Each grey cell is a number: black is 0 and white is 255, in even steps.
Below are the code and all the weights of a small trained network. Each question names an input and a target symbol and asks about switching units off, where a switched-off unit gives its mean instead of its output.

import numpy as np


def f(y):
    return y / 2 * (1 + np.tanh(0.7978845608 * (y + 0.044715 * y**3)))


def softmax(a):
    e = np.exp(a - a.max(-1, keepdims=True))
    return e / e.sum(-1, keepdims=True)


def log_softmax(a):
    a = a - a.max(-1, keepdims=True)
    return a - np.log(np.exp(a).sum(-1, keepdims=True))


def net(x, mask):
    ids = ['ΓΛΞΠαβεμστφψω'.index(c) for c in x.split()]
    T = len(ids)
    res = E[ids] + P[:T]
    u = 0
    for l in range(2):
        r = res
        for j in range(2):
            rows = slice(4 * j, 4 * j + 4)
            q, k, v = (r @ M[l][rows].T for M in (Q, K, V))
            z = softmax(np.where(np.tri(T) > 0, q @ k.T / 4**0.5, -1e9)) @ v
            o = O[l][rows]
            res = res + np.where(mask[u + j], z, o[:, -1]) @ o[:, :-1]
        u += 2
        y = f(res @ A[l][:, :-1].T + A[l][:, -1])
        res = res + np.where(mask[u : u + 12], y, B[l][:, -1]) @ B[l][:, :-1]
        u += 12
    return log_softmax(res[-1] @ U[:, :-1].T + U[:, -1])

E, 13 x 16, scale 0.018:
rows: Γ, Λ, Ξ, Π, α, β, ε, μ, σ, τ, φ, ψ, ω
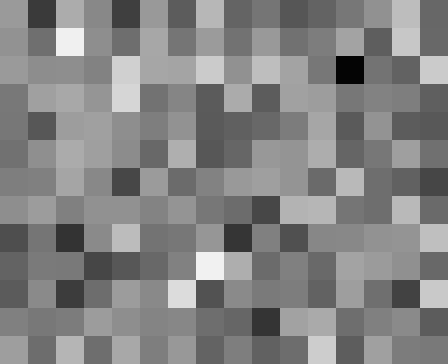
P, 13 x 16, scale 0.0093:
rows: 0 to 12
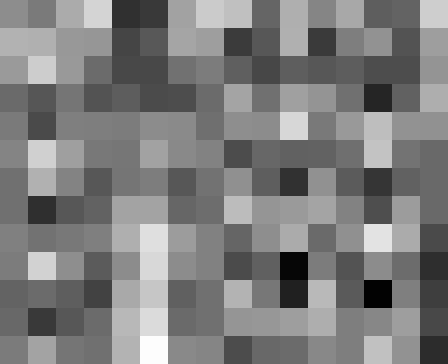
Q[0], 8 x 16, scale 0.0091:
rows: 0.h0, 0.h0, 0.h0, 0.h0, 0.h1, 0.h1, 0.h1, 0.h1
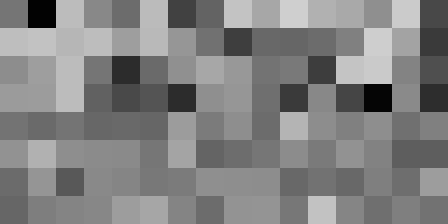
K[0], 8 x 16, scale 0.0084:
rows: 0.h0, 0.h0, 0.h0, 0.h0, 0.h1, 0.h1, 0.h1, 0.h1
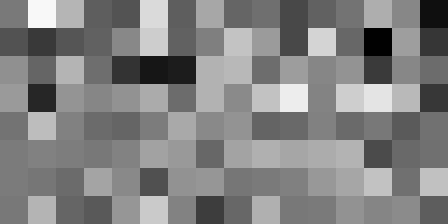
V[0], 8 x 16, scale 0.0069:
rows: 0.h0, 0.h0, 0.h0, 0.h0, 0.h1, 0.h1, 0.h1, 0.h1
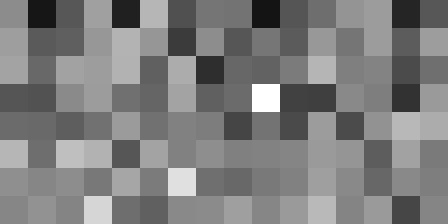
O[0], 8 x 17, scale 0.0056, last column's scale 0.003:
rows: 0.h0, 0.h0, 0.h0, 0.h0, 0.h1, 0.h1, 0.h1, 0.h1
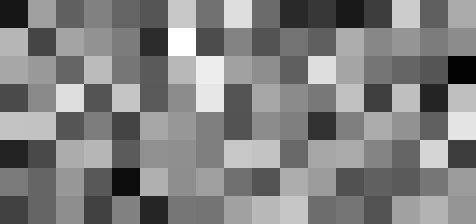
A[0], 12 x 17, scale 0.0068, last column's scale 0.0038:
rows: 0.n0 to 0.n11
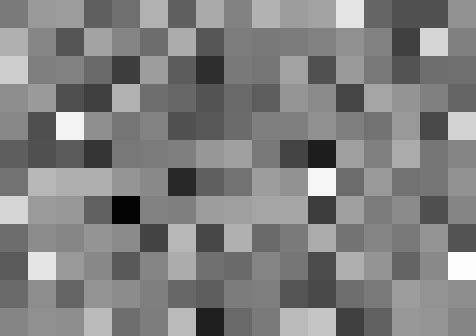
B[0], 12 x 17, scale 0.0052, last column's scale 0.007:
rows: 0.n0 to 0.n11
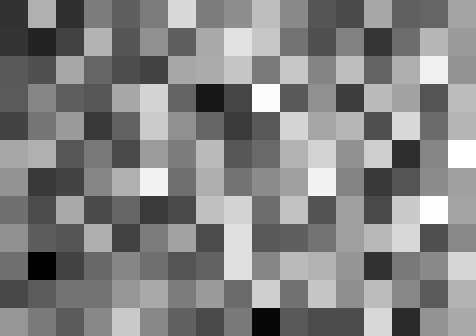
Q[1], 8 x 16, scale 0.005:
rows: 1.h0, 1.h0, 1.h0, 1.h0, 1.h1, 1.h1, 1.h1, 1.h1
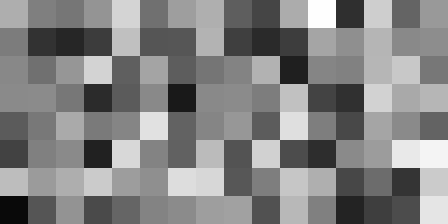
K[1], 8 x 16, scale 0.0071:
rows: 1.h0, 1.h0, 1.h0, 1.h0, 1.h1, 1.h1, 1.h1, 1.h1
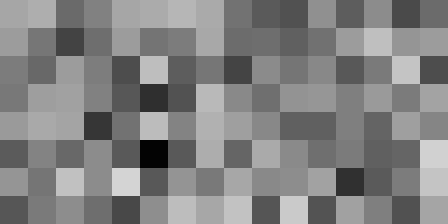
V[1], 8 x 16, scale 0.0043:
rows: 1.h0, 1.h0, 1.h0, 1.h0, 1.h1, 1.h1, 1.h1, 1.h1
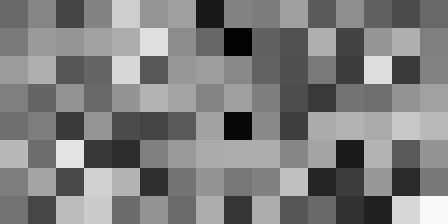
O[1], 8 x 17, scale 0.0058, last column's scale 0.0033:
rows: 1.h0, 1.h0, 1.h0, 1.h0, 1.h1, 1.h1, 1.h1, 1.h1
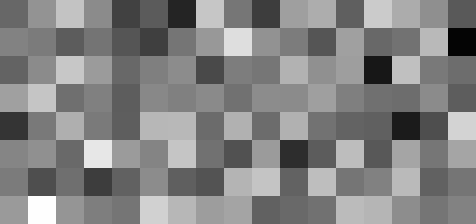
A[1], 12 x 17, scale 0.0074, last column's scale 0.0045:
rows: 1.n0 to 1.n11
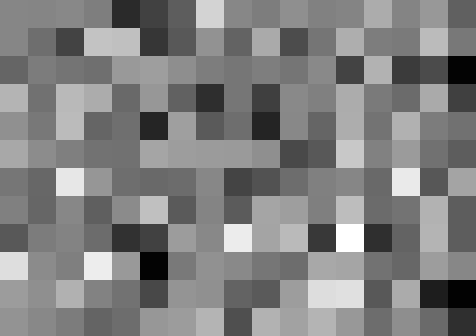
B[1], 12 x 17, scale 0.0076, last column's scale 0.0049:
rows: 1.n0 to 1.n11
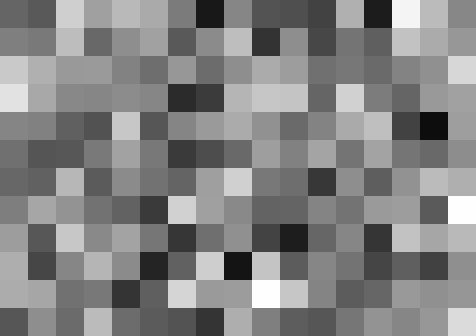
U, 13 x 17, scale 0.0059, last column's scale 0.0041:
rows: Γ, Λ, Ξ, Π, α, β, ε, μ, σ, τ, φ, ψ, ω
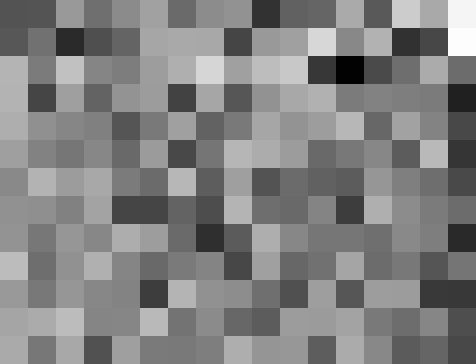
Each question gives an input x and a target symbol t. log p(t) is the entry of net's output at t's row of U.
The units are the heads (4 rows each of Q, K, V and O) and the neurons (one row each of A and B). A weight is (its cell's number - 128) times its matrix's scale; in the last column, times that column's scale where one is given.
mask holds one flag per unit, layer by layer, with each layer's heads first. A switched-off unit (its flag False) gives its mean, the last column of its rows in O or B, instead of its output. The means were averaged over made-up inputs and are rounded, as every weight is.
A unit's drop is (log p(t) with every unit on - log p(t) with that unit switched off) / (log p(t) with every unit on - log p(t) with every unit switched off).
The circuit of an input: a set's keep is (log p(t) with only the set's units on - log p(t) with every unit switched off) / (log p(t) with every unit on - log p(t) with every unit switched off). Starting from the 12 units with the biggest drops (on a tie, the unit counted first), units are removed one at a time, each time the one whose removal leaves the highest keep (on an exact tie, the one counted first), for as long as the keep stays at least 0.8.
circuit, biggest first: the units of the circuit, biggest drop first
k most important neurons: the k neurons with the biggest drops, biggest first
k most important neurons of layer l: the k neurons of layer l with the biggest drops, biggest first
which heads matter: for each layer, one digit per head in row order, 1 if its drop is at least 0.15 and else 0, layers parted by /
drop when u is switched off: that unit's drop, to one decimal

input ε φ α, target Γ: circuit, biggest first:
[1.n6; 0.h1; 0.n4]
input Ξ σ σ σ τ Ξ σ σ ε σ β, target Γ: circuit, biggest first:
[0.n4; 1.n6; 0.n5]
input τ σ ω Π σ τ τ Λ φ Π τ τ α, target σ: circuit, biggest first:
[0.h0; 0.n5; 0.n3; 1.h1]
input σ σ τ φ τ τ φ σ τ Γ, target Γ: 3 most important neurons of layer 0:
[0.n4; 0.n2; 0.n7]
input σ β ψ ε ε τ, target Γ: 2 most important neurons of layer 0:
[0.n7; 0.n3]
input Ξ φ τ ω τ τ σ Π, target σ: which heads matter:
10 / 00
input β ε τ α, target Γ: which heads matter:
11 / 01
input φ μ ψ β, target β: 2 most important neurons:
[0.n11; 1.n3]
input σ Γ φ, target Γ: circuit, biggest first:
[1.n8; 0.n1]
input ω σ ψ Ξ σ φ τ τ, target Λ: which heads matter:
10 / 10
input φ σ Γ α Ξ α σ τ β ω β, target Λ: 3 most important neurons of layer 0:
[0.n0; 0.n4; 0.n6]
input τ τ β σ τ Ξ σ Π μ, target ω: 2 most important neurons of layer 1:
[1.n4; 1.n6]
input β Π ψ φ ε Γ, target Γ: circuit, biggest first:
[1.n0; 0.n7]
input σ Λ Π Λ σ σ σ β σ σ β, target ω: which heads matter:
10 / 00
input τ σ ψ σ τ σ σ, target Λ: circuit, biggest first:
[1.h1; 0.h1; 0.n10]
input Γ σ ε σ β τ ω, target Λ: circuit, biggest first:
[0.h0; 0.n6]
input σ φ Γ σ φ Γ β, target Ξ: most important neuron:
[1.n10]
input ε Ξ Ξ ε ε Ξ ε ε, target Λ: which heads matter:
00 / 10
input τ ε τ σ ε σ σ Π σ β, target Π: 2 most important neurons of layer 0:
[0.n6; 0.n11]
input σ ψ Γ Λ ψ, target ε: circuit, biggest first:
[0.h0; 1.h1; 0.n11; 0.n4]
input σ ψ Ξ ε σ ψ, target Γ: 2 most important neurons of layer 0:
[0.n5; 0.n4]
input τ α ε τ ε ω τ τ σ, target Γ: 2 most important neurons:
[1.n1; 0.n1]
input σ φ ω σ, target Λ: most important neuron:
[1.n8]
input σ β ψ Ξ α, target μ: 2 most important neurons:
[0.n11; 0.n8]
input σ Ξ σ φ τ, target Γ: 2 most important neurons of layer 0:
[0.n7; 0.n2]
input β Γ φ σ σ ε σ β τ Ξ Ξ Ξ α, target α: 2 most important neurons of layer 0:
[0.n4; 0.n6]
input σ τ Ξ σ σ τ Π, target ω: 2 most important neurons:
[1.n4; 1.n6]
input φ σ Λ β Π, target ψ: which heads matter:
10 / 01
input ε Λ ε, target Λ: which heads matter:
11 / 10
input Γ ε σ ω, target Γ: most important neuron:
[1.n6]
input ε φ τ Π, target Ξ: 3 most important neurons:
[1.n10; 1.n6; 0.n4]
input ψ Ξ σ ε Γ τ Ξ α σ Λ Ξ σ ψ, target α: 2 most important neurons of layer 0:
[0.n4; 0.n6]
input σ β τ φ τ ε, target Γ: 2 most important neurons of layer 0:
[0.n2; 0.n7]
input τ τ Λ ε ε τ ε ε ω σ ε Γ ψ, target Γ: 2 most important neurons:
[0.n5; 1.n6]
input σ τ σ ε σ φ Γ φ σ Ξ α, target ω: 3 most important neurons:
[1.n4; 1.n6; 1.n3]
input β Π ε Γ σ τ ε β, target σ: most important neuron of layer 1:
[1.n3]
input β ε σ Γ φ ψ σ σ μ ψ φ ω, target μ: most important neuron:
[0.n11]
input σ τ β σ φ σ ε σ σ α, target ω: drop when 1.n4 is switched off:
0.4
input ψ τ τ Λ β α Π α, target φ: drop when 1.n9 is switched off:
0.2
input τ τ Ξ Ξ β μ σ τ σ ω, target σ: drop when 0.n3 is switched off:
0.3
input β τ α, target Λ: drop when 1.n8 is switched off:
0.1
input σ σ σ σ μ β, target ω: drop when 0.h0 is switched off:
0.5
